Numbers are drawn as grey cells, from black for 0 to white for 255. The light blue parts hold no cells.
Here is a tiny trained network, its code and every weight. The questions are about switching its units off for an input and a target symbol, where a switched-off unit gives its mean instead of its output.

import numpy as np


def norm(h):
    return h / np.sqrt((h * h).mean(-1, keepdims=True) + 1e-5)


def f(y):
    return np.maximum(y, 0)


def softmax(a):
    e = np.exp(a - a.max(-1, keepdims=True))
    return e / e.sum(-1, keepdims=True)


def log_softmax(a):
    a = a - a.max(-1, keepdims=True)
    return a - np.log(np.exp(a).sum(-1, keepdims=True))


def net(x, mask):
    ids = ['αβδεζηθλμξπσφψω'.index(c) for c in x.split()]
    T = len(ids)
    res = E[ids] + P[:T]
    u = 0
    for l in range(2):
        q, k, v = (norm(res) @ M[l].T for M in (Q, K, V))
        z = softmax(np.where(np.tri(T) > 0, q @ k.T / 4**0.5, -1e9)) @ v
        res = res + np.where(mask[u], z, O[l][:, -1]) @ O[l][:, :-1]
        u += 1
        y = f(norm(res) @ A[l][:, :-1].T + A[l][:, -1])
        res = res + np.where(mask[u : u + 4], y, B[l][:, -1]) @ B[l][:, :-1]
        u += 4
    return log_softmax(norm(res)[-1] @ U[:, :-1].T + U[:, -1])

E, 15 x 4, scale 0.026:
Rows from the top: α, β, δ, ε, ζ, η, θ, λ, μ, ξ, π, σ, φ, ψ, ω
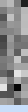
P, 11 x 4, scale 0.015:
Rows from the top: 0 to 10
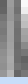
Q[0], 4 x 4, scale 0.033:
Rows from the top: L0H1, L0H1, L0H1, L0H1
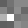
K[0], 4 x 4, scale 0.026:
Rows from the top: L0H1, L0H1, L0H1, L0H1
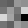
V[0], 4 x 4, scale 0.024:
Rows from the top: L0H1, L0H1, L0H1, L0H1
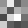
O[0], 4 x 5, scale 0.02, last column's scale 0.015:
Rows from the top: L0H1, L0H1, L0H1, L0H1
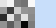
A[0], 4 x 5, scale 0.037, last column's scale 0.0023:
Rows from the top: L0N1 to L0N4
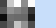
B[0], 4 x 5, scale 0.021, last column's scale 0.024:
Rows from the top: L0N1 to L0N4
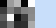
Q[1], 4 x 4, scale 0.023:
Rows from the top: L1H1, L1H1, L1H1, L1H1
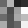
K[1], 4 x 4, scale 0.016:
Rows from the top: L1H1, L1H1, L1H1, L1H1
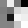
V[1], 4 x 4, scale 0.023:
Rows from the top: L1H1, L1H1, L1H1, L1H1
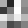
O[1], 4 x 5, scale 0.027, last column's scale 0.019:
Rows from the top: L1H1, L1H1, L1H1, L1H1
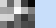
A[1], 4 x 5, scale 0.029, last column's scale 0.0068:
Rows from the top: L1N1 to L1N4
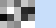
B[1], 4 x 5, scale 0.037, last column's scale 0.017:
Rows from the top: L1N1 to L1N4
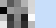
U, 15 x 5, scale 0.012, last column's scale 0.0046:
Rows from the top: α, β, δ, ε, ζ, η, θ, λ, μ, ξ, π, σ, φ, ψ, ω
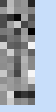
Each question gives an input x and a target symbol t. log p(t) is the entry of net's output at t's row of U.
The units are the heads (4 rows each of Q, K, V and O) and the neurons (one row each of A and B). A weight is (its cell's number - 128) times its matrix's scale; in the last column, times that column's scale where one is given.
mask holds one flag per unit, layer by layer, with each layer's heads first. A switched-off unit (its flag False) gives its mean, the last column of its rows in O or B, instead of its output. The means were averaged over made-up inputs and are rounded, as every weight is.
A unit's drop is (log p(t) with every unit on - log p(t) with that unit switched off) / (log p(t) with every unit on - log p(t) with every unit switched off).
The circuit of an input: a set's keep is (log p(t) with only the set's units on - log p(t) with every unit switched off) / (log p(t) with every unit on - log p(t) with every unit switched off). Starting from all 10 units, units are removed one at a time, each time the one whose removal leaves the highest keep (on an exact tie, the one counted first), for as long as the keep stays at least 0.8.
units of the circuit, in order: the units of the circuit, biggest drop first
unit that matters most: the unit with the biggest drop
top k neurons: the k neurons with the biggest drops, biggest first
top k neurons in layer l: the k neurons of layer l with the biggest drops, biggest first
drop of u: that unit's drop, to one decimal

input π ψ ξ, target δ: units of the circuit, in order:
(L0H1; L1N2)
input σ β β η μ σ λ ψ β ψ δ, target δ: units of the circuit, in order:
(L0H1; L0N3; L1H1)
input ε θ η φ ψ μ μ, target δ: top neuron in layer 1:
(L1N4)
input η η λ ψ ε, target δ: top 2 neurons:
(L0N3; L0N4)
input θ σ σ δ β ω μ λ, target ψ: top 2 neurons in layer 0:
(L0N1; L0N4)
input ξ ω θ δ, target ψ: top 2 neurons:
(L0N1; L0N4)
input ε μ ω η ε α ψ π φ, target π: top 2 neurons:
(L0N1; L1N1)
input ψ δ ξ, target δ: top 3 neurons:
(L0N3; L0N4; L0N1)
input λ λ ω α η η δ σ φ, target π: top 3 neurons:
(L0N1; L1N1; L1N4)
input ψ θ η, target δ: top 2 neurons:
(L0N3; L1N4)
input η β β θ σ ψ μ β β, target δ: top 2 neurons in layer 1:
(L1N3; L1N2)
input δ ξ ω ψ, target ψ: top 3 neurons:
(L0N3; L0N4; L0N1)
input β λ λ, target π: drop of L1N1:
0.1
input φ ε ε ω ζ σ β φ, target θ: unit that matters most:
L0N1
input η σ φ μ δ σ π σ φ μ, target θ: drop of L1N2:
-0.1
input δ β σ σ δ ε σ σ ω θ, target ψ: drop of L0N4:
-0.1
